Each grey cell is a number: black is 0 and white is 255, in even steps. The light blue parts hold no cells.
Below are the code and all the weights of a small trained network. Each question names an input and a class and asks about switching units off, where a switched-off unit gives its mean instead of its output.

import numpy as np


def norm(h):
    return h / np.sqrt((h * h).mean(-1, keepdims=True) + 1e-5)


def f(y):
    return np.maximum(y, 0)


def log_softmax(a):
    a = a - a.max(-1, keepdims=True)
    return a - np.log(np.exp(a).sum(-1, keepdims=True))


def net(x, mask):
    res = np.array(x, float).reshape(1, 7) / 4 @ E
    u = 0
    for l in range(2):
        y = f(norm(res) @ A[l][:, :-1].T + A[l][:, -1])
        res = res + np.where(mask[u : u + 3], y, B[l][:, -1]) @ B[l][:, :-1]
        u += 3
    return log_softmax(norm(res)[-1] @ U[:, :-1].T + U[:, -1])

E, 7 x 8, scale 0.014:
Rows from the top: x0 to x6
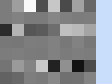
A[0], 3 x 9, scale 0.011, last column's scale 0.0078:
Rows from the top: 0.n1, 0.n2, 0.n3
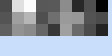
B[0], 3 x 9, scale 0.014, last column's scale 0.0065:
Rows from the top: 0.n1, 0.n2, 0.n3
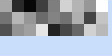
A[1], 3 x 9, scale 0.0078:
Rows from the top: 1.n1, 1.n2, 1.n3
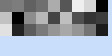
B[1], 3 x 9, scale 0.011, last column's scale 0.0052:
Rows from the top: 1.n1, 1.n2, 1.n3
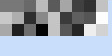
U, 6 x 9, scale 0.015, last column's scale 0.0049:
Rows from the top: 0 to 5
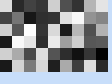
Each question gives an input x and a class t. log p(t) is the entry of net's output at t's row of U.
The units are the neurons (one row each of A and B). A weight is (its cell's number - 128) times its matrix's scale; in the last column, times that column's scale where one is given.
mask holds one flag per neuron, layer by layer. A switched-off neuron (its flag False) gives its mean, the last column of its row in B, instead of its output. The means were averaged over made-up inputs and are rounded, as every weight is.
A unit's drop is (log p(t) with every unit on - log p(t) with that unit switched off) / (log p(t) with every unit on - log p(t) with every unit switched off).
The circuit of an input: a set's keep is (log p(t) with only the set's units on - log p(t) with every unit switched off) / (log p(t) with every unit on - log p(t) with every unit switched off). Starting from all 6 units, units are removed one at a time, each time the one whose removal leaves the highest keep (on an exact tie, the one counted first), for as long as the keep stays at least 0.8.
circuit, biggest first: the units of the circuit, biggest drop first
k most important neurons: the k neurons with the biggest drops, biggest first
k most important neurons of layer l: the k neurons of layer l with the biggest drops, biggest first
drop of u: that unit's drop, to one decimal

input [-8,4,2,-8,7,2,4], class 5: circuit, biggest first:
[0.n1]
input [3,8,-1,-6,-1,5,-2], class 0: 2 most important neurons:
[0.n1; 1.n3]
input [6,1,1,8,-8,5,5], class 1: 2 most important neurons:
[0.n1; 0.n2]
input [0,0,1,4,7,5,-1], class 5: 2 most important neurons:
[0.n3; 1.n3]
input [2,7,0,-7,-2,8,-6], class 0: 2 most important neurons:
[0.n1; 1.n2]
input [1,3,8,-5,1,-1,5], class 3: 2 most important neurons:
[0.n1; 0.n2]
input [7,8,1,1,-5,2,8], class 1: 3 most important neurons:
[0.n1; 0.n2; 1.n2]
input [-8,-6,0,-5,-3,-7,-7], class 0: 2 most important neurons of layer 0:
[0.n3; 0.n2]
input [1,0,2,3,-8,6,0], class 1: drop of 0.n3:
0.2
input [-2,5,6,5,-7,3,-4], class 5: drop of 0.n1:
0.1
